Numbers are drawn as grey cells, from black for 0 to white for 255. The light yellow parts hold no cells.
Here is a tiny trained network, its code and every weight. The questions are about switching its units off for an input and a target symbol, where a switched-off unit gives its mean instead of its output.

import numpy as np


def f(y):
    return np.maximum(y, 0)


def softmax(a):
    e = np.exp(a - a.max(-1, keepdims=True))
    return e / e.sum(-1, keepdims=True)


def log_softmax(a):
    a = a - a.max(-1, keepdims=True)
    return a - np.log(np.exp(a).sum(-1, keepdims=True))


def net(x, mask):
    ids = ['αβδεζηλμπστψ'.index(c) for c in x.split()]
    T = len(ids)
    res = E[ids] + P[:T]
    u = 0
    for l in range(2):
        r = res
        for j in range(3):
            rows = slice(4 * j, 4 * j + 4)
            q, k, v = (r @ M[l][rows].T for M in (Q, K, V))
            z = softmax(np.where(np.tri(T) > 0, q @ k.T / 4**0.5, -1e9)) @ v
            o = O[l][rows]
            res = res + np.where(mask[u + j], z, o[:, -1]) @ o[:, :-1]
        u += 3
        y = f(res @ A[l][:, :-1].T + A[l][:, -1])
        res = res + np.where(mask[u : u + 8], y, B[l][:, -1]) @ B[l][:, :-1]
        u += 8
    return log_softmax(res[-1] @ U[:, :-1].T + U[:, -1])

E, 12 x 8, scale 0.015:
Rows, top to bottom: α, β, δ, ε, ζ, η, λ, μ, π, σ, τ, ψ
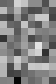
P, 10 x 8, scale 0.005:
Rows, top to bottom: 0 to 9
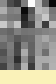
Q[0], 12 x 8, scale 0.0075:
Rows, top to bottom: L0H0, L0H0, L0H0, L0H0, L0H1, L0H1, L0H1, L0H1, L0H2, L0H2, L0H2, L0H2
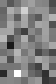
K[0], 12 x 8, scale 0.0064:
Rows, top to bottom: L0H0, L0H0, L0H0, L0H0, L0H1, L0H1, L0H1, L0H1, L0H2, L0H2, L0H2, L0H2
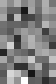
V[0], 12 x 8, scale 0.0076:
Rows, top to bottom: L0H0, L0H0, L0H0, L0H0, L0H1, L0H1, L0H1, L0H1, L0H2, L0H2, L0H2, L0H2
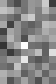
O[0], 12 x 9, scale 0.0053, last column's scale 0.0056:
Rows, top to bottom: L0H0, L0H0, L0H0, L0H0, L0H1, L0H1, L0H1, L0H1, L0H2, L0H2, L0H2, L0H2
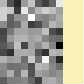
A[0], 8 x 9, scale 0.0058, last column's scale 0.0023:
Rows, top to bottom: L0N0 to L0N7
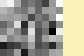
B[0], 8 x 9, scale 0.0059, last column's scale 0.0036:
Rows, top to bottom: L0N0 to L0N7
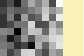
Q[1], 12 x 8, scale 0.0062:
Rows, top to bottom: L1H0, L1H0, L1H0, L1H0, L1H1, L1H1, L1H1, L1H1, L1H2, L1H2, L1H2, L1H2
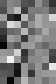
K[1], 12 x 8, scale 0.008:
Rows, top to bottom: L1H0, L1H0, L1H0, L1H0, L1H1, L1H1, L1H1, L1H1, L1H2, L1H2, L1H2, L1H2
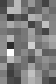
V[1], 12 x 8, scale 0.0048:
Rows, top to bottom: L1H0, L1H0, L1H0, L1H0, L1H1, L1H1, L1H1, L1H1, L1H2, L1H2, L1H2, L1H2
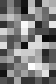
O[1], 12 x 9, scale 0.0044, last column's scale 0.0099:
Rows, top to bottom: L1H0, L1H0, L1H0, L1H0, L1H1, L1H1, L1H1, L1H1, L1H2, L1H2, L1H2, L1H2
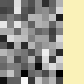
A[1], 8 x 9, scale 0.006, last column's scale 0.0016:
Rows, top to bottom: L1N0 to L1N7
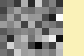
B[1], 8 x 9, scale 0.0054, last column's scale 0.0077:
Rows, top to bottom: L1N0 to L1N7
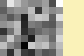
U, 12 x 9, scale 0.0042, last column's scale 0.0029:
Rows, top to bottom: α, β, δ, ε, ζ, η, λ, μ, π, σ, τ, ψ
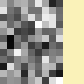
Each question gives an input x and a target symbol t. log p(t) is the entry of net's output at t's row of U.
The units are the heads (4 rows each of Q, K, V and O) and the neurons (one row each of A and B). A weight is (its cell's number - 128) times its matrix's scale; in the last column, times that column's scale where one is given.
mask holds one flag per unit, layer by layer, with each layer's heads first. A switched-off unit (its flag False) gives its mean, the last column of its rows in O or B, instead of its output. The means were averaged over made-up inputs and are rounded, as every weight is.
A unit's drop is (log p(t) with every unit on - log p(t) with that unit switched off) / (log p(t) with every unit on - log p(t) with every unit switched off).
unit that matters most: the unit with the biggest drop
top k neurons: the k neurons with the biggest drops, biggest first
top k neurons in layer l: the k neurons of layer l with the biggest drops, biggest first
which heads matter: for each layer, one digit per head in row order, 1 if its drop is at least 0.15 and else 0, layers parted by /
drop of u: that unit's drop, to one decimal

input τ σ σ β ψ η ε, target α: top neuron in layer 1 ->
(L1N0)
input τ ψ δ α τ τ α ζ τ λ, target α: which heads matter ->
010 / 011
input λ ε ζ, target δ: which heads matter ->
100 / 100
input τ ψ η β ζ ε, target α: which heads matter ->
110 / 011
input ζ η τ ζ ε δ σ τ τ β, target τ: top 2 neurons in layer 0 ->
(L0N4; L0N0)
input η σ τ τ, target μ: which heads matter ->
111 / 101
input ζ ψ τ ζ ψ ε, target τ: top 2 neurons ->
(L0N4; L1N6)
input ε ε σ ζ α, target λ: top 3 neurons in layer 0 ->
(L0N5; L0N1; L0N4)
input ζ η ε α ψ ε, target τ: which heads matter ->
100 / 001
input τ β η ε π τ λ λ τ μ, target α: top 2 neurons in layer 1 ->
(L1N0; L1N2)
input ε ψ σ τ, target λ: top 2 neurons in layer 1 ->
(L1N2; L1N6)
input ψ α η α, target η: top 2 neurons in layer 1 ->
(L1N7; L1N0)
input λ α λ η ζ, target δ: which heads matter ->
000 / 100
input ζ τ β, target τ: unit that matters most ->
L1H2
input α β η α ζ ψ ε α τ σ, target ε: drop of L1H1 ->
0.3
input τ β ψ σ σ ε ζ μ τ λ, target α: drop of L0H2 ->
0.2
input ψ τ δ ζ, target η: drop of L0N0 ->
0.3
